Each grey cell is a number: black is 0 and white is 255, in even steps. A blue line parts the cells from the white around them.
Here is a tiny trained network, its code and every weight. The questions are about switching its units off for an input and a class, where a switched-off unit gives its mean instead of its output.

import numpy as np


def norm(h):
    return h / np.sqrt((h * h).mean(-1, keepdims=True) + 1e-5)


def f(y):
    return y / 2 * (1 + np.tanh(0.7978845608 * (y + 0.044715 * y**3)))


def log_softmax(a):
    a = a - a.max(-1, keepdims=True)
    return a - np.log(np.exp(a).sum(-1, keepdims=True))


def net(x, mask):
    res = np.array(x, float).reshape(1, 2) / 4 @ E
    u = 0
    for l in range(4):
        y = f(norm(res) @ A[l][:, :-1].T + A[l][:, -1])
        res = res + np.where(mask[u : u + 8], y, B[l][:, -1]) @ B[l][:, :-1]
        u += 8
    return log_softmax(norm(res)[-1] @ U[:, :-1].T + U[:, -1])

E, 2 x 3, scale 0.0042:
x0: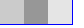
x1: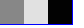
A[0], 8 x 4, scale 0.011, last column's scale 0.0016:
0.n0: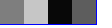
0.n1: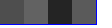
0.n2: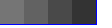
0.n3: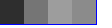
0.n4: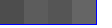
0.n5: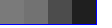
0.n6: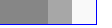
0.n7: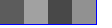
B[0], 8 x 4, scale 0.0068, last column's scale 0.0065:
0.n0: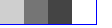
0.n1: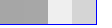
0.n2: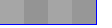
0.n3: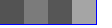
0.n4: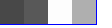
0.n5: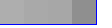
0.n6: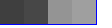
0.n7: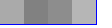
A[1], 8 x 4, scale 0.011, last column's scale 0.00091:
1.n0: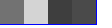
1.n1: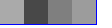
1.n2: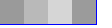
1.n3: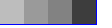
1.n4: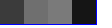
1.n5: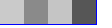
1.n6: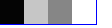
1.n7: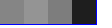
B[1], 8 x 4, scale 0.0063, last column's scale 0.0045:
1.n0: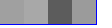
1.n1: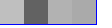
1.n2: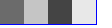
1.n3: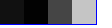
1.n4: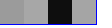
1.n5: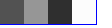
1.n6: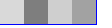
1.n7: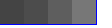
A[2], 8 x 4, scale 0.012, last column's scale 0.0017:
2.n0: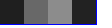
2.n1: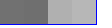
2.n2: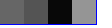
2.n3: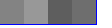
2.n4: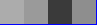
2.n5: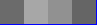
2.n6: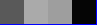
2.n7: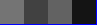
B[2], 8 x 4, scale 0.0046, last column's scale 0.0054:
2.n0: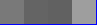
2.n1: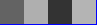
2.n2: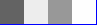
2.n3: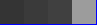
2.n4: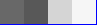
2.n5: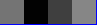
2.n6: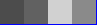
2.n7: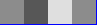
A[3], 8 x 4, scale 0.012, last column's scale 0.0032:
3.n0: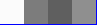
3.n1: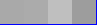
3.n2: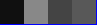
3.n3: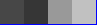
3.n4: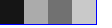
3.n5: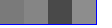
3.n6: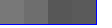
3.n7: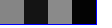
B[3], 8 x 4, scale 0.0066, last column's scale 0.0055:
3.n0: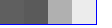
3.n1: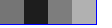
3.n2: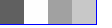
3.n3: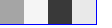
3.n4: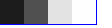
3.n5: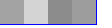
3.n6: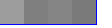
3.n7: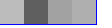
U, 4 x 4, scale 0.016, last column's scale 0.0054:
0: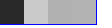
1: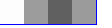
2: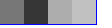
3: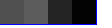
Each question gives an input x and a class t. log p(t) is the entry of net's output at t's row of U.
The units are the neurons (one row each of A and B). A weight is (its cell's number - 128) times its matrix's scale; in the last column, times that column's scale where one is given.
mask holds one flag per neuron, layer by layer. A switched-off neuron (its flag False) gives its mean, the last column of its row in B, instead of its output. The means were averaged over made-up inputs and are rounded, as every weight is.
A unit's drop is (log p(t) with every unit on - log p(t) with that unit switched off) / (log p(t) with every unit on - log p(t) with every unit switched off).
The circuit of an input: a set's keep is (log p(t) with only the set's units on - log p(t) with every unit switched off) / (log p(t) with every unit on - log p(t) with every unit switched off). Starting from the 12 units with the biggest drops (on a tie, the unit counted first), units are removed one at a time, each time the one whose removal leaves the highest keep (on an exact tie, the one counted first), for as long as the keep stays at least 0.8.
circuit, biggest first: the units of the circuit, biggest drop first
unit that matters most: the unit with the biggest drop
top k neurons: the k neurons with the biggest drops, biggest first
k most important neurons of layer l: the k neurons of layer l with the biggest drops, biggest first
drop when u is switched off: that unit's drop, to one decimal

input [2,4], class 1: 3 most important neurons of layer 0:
0.n0, 0.n4, 0.n6
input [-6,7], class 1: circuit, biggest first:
0.n0
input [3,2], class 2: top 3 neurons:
2.n2, 0.n1, 0.n4
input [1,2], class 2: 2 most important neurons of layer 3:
3.n0, 3.n3
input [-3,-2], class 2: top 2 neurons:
0.n0, 1.n3
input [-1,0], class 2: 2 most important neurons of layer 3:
3.n1, 3.n2
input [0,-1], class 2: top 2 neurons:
1.n6, 1.n5
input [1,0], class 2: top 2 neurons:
0.n1, 1.n6
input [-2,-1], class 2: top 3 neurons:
0.n4, 0.n0, 1.n3
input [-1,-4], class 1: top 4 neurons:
1.n6, 1.n5, 1.n2, 0.n1
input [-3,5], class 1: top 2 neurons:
0.n0, 3.n4
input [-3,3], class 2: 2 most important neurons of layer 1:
1.n4, 1.n1
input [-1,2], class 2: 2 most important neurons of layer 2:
2.n4, 2.n1
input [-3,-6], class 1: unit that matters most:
1.n5
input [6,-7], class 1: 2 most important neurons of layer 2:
2.n2, 2.n3
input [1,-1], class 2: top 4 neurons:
0.n1, 1.n5, 1.n6, 1.n2
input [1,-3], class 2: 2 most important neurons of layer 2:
2.n3, 2.n4
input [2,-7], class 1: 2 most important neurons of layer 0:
0.n1, 0.n0
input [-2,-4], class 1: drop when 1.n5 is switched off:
1.1
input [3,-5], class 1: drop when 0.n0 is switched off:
0.4
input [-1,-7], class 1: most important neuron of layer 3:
3.n3
